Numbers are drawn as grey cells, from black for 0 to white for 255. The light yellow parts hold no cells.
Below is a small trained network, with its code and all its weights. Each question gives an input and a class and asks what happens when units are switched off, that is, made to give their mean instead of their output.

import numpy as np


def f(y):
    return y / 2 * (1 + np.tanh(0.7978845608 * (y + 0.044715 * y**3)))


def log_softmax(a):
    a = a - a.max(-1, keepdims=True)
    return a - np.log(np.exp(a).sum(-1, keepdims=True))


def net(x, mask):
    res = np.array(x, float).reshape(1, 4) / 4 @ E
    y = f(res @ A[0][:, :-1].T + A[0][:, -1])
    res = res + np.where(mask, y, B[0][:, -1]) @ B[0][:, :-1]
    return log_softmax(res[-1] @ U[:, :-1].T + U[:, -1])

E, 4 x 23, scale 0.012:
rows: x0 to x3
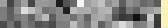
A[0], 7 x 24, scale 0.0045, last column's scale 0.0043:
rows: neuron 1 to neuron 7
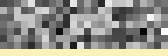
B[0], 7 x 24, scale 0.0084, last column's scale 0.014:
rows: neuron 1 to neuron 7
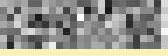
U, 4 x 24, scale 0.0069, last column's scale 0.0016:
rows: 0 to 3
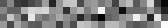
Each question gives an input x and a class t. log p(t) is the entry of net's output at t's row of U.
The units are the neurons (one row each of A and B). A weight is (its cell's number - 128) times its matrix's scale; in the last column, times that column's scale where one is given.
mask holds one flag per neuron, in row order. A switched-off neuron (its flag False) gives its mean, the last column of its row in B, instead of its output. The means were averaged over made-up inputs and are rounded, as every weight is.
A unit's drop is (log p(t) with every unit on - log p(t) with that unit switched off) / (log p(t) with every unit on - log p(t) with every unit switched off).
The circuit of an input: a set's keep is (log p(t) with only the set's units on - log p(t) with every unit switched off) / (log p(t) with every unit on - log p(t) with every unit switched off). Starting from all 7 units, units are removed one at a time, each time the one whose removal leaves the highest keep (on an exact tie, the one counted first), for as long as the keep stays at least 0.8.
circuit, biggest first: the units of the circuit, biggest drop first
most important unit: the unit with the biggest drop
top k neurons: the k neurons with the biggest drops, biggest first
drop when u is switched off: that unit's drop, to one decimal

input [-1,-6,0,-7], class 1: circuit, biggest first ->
[neuron 2]
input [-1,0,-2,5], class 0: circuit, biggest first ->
[neuron 5; neuron 3]
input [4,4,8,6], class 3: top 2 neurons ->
[neuron 3; neuron 2]
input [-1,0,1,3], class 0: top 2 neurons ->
[neuron 5; neuron 3]
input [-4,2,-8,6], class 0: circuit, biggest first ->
[neuron 1; neuron 5]
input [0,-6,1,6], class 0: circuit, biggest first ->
[neuron 3; neuron 5]
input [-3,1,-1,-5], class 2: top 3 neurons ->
[neuron 5; neuron 1; neuron 7]
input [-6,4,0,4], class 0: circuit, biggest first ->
[neuron 5; neuron 7]
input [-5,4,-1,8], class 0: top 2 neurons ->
[neuron 5; neuron 1]
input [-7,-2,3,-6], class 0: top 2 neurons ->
[neuron 5; neuron 6]
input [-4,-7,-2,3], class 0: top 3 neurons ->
[neuron 5; neuron 3; neuron 2]
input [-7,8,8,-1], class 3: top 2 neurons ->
[neuron 3; neuron 6]
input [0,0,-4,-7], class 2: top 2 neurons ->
[neuron 5; neuron 1]
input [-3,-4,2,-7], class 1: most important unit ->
neuron 2
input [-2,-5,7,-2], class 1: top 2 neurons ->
[neuron 2; neuron 3]
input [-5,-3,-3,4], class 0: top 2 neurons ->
[neuron 5; neuron 1]
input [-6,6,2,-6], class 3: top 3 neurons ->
[neuron 3; neuron 5; neuron 1]
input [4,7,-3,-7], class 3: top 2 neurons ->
[neuron 3; neuron 4]
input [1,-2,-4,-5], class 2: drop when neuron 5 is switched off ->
0.1
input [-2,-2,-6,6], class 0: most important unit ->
neuron 1
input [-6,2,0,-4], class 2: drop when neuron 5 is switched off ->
0.1
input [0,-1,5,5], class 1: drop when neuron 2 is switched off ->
-0.1
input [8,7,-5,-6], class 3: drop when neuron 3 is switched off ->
0.0
